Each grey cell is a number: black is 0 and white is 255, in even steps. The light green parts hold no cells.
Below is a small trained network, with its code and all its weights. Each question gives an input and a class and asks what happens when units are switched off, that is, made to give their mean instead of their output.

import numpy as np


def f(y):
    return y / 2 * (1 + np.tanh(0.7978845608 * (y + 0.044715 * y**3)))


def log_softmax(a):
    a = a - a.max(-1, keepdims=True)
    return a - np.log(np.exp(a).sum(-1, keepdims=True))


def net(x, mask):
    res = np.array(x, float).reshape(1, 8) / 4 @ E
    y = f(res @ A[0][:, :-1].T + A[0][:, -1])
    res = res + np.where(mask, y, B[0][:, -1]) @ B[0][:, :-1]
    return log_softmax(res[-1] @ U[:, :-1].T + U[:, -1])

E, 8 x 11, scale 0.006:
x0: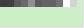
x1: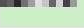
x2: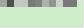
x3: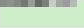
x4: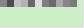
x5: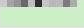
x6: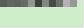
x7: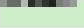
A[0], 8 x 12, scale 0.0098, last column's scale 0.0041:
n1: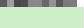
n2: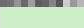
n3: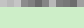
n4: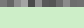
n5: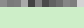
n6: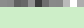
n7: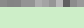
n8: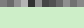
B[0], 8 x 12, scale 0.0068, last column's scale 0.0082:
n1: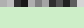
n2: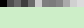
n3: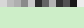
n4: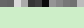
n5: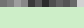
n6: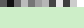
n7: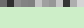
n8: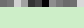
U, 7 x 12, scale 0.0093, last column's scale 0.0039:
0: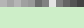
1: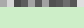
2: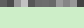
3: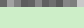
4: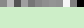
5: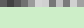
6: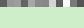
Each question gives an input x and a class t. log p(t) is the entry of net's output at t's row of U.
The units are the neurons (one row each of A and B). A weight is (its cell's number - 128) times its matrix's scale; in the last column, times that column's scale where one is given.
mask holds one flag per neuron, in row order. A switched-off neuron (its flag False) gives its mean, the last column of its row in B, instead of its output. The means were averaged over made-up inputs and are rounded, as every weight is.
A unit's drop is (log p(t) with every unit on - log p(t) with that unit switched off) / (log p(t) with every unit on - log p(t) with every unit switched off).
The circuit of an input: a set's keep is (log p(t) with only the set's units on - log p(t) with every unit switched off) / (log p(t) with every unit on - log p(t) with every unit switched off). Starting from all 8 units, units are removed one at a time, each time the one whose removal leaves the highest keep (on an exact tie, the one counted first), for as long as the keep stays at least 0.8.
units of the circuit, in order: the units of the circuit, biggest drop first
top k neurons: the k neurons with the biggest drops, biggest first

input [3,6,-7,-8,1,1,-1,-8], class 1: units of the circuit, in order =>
n1
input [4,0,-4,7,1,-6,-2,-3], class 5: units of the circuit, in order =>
n3, n8
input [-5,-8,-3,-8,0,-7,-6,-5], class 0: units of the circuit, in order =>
n3, n2
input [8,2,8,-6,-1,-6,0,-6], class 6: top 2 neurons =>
n6, n7
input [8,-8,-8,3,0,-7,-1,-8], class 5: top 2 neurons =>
n2, n6
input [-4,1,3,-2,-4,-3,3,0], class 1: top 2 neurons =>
n6, n2
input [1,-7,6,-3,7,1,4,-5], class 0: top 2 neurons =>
n3, n6
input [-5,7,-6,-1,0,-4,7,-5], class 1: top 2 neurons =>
n1, n6
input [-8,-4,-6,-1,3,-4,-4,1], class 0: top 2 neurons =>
n2, n3
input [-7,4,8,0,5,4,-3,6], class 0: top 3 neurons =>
n3, n6, n2
